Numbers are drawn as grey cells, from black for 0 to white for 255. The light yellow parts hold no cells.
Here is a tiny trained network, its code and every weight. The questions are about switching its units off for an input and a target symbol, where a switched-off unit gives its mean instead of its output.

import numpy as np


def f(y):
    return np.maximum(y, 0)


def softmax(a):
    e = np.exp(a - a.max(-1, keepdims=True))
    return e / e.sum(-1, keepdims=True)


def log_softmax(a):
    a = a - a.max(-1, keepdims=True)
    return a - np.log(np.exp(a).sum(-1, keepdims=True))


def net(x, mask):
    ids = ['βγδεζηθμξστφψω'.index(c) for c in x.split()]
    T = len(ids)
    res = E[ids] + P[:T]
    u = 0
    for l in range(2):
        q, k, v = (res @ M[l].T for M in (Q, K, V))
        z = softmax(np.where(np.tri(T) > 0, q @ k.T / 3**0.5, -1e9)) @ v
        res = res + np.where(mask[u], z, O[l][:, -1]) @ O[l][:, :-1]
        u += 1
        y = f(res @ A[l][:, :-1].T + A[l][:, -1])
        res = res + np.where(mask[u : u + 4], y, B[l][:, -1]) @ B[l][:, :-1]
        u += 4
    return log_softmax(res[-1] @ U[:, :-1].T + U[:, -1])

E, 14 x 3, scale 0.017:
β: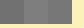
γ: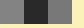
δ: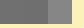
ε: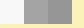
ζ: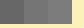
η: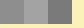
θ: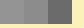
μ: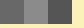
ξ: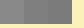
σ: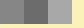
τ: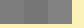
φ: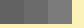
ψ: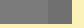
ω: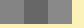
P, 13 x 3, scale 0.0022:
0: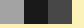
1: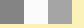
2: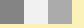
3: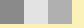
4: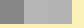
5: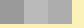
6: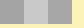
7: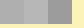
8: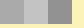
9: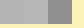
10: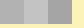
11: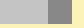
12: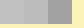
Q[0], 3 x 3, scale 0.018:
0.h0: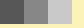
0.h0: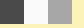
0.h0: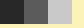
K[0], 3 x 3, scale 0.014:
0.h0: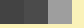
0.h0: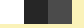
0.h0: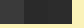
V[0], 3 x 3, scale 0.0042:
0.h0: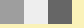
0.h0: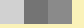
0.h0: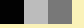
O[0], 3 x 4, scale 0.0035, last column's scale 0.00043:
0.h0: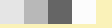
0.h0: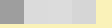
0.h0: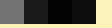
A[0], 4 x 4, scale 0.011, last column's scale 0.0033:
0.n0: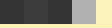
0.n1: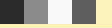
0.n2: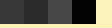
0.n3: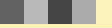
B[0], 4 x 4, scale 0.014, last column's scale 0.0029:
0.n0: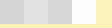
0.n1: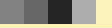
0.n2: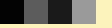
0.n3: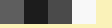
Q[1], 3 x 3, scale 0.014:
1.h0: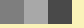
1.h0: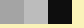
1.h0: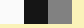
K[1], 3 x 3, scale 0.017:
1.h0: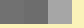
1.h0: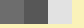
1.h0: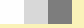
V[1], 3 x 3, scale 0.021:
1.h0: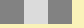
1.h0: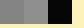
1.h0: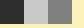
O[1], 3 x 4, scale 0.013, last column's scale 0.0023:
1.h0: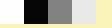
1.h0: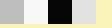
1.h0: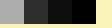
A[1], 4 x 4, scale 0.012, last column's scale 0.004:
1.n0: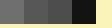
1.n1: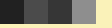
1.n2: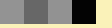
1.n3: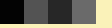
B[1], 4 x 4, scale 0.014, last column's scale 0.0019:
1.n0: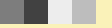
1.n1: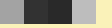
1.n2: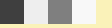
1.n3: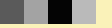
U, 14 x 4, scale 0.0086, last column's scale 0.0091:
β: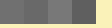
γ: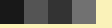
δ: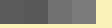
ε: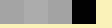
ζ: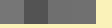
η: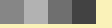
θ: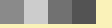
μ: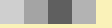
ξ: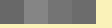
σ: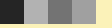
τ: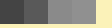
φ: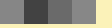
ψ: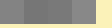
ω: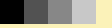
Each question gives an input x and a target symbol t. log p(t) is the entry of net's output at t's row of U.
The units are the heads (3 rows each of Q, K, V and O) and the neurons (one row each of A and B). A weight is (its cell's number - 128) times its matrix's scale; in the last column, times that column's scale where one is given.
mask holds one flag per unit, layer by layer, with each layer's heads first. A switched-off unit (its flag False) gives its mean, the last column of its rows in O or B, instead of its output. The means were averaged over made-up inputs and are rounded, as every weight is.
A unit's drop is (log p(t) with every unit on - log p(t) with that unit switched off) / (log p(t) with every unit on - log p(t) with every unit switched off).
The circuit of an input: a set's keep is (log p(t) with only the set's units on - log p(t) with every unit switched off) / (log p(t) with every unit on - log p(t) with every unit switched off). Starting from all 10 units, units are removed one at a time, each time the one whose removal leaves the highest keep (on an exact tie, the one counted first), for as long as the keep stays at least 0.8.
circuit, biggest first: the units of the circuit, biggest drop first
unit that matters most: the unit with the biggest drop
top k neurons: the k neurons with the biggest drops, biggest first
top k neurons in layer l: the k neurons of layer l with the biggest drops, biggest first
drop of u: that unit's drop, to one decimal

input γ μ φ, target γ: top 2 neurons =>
0.n2, 0.n1
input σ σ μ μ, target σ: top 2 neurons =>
0.n1, 0.n0
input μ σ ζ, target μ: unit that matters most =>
0.n2
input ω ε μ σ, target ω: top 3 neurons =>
1.n2, 0.n1, 0.n2
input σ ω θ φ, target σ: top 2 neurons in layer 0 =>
0.n0, 0.n1
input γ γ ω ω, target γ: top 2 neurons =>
0.n2, 0.n0
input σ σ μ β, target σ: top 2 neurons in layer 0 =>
0.n1, 0.n0
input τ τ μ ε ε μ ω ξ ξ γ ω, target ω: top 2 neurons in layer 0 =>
0.n1, 0.n2
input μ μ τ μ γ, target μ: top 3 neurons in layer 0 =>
0.n0, 0.n2, 0.n3
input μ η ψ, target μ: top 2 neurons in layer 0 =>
0.n2, 0.n0
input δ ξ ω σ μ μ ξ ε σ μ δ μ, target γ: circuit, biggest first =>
0.h0, 0.n0, 0.n3, 1.n3
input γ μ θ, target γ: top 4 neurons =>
0.n2, 0.n0, 0.n3, 1.n3
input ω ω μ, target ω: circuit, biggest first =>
1.h0, 0.n3
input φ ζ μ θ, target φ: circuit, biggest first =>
0.n0, 1.h0, 0.h0
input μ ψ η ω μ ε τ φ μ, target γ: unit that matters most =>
0.h0
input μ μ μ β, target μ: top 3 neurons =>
0.n0, 0.n3, 0.n2
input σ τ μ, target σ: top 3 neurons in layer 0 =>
0.n0, 0.n1, 0.n2
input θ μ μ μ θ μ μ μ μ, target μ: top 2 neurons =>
0.n0, 1.n2
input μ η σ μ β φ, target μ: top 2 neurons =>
0.n0, 0.n3
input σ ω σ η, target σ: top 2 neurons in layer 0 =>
0.n1, 0.n0
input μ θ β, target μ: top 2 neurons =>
0.n2, 0.n0
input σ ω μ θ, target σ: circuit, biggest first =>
1.h0
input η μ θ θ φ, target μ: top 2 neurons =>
0.n0, 1.n2
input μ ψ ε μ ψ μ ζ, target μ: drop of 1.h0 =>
0.6
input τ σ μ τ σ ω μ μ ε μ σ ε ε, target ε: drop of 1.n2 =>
0.3
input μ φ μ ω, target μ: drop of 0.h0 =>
0.4
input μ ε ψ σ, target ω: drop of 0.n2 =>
0.2
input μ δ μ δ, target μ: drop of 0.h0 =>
0.2
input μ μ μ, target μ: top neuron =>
0.n0
